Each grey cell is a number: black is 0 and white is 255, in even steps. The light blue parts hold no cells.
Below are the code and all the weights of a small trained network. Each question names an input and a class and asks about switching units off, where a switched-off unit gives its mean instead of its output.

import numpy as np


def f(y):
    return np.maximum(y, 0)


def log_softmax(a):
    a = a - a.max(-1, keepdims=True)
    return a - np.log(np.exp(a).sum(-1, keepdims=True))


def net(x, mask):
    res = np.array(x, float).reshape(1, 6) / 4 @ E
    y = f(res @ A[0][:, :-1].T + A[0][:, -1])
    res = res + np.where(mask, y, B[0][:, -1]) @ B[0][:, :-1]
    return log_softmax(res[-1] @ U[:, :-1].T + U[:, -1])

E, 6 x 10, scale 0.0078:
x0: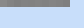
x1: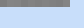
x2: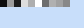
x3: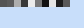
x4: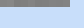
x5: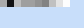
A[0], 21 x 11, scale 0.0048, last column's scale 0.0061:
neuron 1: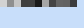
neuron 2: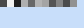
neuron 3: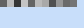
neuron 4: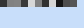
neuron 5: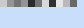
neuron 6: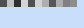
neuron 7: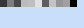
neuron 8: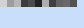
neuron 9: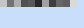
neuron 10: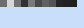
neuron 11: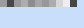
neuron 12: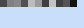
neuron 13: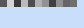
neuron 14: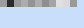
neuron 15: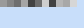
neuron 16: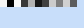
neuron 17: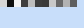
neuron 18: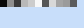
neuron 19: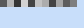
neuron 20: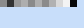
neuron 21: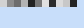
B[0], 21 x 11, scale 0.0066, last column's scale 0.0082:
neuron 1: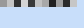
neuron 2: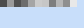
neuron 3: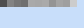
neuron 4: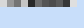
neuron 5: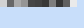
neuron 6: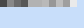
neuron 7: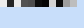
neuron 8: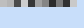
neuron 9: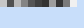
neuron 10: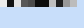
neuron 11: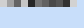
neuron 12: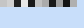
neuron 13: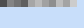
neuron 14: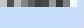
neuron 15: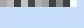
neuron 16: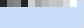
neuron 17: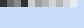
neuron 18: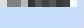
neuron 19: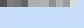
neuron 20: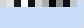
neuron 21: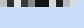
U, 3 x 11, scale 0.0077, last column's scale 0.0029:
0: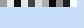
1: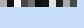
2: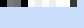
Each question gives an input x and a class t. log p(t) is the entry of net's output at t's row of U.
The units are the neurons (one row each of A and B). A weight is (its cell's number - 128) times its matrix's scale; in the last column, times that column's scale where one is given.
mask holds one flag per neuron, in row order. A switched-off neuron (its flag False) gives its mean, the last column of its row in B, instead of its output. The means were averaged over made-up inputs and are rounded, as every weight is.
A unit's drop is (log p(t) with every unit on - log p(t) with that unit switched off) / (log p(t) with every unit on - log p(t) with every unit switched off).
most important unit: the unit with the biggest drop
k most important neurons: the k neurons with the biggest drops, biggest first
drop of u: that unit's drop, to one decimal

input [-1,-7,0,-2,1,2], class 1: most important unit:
neuron 1
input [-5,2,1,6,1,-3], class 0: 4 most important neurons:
[neuron 12; neuron 21; neuron 7; neuron 4]
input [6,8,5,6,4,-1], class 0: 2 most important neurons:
[neuron 12; neuron 21]
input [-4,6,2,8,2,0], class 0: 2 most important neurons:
[neuron 12; neuron 21]
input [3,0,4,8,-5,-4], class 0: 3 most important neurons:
[neuron 12; neuron 21; neuron 4]
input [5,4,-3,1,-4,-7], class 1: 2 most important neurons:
[neuron 10; neuron 20]
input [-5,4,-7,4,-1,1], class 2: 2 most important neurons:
[neuron 16; neuron 17]
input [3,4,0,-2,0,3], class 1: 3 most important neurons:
[neuron 1; neuron 12; neuron 8]
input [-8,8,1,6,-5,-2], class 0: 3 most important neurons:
[neuron 12; neuron 21; neuron 7]
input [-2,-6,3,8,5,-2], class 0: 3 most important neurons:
[neuron 12; neuron 21; neuron 4]
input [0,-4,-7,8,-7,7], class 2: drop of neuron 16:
0.2
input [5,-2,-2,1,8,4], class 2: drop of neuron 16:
0.2
